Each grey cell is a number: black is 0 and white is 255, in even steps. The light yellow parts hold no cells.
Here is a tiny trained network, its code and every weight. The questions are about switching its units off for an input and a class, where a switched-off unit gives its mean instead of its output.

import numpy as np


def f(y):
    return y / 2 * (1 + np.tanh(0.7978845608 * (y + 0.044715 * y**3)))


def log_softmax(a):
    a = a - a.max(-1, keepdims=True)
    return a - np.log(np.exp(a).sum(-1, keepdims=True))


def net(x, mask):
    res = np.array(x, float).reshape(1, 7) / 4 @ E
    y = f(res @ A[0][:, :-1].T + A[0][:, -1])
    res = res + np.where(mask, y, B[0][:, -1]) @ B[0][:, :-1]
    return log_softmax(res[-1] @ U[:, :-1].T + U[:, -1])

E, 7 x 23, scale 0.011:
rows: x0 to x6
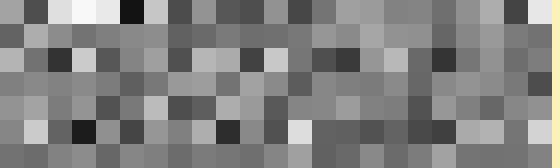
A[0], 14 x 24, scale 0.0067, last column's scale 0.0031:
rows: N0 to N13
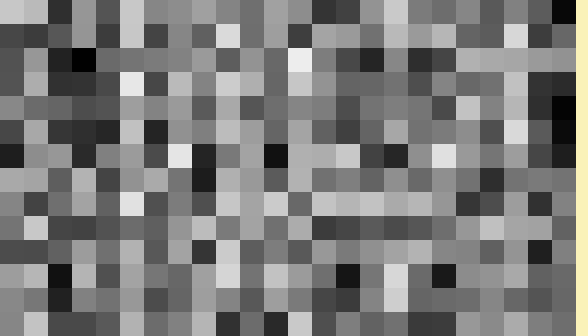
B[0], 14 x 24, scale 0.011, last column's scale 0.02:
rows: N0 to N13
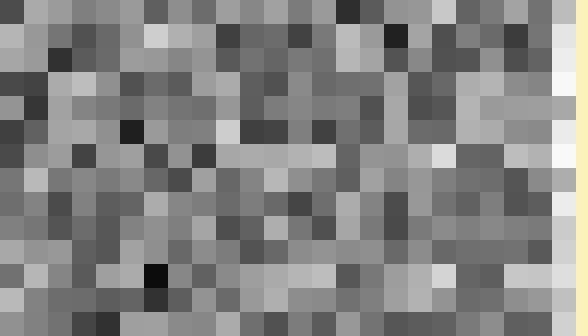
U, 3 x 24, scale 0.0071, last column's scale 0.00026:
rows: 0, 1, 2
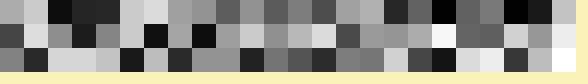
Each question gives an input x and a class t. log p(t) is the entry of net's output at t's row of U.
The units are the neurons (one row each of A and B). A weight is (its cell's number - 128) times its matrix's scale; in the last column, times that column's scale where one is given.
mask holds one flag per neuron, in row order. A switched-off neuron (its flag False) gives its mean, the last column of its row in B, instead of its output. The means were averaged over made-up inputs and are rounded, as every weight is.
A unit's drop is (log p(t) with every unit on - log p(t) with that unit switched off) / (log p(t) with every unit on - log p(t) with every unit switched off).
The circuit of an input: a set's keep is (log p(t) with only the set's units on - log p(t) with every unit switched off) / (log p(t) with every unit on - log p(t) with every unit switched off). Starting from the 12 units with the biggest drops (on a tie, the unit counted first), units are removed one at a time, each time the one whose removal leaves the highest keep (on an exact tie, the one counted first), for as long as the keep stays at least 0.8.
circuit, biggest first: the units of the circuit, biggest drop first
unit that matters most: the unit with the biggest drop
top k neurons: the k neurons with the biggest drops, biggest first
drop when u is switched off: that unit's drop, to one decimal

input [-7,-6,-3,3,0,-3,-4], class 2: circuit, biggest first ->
[N3]
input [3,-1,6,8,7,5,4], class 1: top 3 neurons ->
[N11, N1, N8]
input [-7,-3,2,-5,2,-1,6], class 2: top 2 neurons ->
[N5, N3]
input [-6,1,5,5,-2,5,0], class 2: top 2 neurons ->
[N5, N3]
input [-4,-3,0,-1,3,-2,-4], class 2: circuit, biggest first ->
[N3, N5]
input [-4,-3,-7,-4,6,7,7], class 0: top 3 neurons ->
[N2, N13, N11]
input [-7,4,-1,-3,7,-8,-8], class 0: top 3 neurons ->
[N1, N8, N10]
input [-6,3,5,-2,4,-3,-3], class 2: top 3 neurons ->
[N5, N3, N6]
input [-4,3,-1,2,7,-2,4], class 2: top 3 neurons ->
[N3, N5, N2]
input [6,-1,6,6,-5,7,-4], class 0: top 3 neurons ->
[N6, N3, N5]
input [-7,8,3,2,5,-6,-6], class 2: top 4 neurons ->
[N3, N5, N4, N2]
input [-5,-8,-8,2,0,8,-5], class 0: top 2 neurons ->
[N2, N13]
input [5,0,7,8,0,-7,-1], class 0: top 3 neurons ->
[N6, N8, N1]
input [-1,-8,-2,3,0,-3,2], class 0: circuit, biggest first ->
[N11]
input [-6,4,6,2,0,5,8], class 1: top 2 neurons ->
[N11, N0]
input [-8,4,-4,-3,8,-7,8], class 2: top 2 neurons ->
[N3, N5]
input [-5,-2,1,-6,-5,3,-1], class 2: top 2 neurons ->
[N5, N3]
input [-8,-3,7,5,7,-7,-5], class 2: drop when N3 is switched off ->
1.5
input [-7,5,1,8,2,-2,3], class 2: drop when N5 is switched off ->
0.6
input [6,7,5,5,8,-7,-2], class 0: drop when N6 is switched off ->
0.0
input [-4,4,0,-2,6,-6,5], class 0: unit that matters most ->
N1
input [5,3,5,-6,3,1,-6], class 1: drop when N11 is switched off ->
0.2
